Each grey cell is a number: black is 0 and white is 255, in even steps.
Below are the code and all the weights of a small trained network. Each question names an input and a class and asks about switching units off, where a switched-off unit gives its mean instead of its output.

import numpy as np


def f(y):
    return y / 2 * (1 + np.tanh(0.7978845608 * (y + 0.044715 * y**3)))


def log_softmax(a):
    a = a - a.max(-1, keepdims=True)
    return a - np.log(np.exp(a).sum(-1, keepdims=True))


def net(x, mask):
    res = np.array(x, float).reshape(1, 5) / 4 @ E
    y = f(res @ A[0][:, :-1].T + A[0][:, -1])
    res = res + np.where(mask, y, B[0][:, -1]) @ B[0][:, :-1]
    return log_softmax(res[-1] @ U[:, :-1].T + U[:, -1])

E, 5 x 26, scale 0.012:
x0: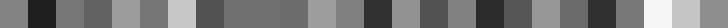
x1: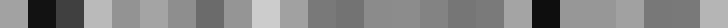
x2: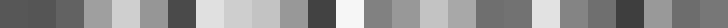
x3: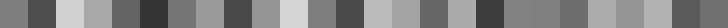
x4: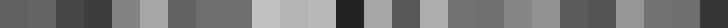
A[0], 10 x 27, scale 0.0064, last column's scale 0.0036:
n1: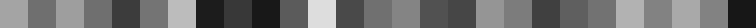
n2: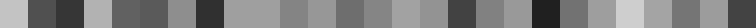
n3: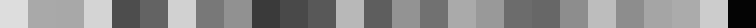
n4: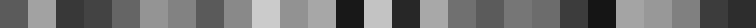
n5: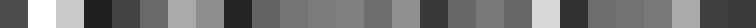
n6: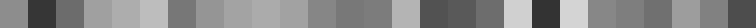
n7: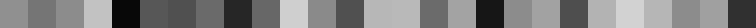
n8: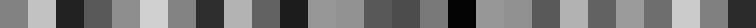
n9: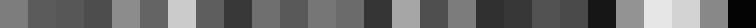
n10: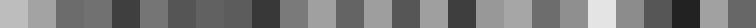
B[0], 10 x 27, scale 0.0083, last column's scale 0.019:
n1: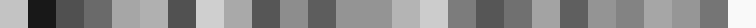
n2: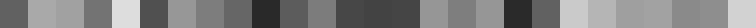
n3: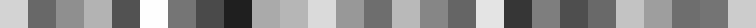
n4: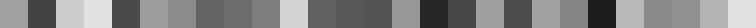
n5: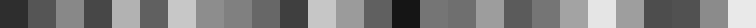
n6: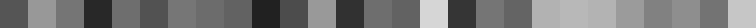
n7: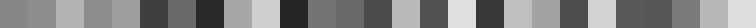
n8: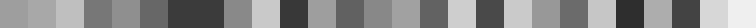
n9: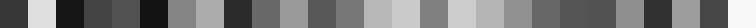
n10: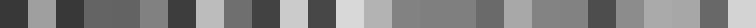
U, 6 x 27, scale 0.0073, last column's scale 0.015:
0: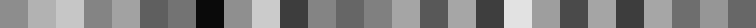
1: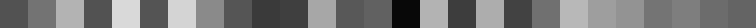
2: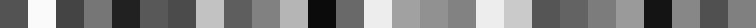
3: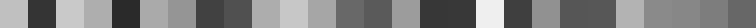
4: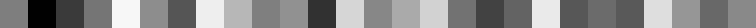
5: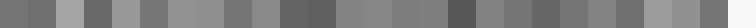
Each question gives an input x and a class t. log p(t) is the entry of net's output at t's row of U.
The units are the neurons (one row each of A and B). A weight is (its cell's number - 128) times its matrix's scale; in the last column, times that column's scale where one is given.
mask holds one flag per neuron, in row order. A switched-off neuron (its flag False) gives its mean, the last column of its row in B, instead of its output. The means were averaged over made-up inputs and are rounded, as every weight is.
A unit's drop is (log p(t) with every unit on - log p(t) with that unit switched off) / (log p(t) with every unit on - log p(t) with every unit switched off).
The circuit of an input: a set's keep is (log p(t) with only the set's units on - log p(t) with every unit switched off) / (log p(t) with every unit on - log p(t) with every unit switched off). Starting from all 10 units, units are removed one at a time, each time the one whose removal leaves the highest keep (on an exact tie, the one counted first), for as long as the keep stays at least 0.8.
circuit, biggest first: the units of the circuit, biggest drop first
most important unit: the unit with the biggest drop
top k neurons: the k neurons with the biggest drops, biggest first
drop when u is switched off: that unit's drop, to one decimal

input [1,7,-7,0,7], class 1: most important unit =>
n2
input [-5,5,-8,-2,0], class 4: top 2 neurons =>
n1; n10
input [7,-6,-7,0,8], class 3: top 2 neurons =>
n4; n10
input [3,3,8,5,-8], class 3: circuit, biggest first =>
n3; n1
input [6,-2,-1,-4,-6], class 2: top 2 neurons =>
n9; n4
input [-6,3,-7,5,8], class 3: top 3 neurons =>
n4; n9; n8
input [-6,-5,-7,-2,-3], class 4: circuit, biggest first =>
n1; n9
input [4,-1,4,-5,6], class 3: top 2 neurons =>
n4; n7
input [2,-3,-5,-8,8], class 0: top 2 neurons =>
n8; n3
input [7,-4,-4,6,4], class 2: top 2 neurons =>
n9; n8
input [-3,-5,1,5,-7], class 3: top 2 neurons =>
n3; n8
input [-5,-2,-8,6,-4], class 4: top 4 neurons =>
n1; n10; n8; n9
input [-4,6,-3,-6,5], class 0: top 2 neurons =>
n8; n5
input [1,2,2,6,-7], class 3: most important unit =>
n3
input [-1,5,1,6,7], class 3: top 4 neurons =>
n4; n8; n5; n9
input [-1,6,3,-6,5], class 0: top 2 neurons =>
n8; n5
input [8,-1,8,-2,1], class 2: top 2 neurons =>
n9; n1
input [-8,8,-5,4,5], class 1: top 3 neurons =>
n2; n9; n6
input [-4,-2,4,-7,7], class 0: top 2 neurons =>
n8; n3
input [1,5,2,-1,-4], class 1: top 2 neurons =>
n4; n6
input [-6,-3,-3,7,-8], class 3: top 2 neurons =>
n3; n8
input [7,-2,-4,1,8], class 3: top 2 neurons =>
n4; n10
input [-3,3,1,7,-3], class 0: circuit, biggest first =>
n7
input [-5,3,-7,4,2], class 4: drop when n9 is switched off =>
0.3
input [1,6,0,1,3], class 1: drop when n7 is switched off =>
0.0
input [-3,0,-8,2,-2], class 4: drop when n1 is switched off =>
0.4
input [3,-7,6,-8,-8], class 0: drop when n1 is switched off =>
0.1
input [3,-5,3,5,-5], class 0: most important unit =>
n4
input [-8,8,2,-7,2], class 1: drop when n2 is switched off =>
0.5
